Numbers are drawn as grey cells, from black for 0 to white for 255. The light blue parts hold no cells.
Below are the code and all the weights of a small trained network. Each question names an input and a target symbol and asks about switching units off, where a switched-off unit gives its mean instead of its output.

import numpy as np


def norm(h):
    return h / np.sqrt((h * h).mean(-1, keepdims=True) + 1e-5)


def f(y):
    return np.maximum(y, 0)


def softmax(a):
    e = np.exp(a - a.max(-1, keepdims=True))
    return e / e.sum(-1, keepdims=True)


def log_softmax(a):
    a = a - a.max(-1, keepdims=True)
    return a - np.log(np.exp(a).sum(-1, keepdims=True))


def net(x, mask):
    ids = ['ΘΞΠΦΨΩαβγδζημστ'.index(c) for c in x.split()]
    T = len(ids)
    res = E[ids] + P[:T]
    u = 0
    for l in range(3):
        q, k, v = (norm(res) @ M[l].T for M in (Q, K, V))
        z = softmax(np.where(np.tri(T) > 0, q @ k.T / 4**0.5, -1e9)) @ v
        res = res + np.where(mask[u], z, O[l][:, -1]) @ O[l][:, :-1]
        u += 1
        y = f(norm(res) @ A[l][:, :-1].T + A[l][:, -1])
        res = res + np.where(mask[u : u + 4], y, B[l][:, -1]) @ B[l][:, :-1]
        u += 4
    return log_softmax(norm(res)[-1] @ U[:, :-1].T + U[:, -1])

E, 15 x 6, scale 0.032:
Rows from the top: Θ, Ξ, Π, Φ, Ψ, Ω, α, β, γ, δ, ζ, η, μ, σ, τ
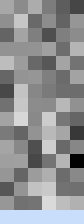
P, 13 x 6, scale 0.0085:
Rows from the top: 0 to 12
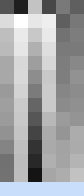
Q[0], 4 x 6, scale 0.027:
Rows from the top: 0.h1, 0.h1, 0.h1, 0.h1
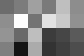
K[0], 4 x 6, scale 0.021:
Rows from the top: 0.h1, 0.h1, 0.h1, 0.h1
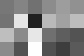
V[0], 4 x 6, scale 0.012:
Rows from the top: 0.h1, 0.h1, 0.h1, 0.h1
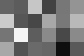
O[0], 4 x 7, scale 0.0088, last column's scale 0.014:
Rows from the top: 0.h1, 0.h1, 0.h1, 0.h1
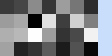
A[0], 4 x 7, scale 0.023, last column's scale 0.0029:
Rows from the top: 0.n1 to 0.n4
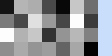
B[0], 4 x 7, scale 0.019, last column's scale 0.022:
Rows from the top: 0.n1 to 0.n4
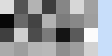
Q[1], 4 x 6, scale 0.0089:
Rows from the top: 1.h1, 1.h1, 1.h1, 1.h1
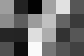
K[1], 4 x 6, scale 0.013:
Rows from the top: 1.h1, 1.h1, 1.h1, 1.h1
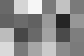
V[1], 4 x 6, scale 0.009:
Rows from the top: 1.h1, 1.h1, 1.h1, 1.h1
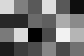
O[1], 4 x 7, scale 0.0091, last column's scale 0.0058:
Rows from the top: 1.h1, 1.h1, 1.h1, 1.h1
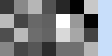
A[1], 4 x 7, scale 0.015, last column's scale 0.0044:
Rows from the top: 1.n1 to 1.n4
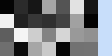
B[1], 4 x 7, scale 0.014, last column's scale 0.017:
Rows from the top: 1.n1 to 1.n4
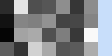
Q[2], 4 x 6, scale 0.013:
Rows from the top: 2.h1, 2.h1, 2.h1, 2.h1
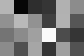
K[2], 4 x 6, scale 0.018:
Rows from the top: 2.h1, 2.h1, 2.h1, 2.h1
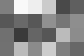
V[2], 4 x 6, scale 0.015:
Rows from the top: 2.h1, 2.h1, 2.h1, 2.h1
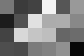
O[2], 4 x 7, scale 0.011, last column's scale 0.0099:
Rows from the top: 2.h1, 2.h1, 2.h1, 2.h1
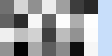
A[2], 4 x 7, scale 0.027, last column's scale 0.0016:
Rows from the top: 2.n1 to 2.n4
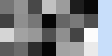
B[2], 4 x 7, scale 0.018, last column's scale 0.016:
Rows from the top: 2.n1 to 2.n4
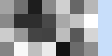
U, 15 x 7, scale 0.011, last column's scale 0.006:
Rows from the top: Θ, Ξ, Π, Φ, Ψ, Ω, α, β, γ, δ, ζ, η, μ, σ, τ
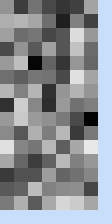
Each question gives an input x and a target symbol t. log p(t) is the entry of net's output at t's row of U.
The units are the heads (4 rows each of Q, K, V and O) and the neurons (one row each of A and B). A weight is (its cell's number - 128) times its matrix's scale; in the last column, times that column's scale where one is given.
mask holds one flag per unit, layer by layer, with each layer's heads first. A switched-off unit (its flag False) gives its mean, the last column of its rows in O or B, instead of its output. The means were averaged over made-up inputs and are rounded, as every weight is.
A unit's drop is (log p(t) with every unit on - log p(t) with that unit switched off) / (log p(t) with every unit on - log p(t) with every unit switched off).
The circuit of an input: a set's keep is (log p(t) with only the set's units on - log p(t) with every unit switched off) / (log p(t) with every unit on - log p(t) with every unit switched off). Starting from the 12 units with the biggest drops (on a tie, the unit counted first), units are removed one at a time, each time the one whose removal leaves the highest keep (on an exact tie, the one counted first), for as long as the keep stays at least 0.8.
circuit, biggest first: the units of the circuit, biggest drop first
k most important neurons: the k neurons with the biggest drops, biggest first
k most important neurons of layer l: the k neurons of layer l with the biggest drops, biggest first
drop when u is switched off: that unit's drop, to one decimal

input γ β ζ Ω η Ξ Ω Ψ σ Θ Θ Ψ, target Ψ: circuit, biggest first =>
(0.n3)
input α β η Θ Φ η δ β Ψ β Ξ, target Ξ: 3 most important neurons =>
(0.n4, 2.n2, 1.n3)
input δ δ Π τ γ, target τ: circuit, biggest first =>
(0.h1, 0.n3)
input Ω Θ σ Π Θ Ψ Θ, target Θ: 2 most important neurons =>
(0.n4, 1.n2)
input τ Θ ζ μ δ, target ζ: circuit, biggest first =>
(0.h1, 1.n3)
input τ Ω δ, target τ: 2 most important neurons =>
(0.n3, 1.n4)
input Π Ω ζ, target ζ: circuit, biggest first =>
(0.h1, 0.n3)
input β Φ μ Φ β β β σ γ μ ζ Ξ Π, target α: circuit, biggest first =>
(2.h1, 0.h1)
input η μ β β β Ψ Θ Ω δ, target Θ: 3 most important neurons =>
(0.n4, 0.n3, 1.n3)
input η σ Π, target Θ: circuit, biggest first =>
(0.h1, 2.h1, 0.n4)
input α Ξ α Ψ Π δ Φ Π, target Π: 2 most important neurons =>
(0.n1, 2.n2)
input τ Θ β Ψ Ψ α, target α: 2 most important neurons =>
(0.n1, 1.n1)
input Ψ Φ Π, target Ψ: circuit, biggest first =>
(2.h1, 0.n3)
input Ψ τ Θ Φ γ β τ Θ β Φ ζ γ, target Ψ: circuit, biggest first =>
(0.h1)
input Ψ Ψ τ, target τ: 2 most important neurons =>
(0.n3, 2.n1)
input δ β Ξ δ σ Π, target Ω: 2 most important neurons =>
(0.n3, 0.n1)
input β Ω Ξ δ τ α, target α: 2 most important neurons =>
(1.n3, 0.n4)
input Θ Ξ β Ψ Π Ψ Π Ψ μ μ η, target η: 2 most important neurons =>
(0.n4, 2.n1)
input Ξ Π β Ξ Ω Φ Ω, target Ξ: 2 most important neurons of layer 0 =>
(0.n1, 0.n3)
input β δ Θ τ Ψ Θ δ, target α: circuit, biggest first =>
(2.h1)
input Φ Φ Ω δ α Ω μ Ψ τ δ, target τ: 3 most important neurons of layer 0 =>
(0.n1, 0.n2, 0.n3)
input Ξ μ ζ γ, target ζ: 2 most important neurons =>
(1.n3, 0.n3)
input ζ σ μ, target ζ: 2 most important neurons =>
(1.n3, 0.n3)
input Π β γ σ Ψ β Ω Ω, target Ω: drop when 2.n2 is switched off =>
0.1
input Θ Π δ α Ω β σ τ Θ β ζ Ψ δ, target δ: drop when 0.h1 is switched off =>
0.6
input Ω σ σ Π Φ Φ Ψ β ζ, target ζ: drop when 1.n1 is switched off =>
0.0
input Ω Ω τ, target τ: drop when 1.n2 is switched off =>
0.1
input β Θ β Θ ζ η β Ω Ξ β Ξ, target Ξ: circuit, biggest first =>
(0.h1)
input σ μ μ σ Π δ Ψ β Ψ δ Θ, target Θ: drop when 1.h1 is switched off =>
0.3
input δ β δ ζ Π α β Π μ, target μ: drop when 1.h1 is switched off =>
0.2
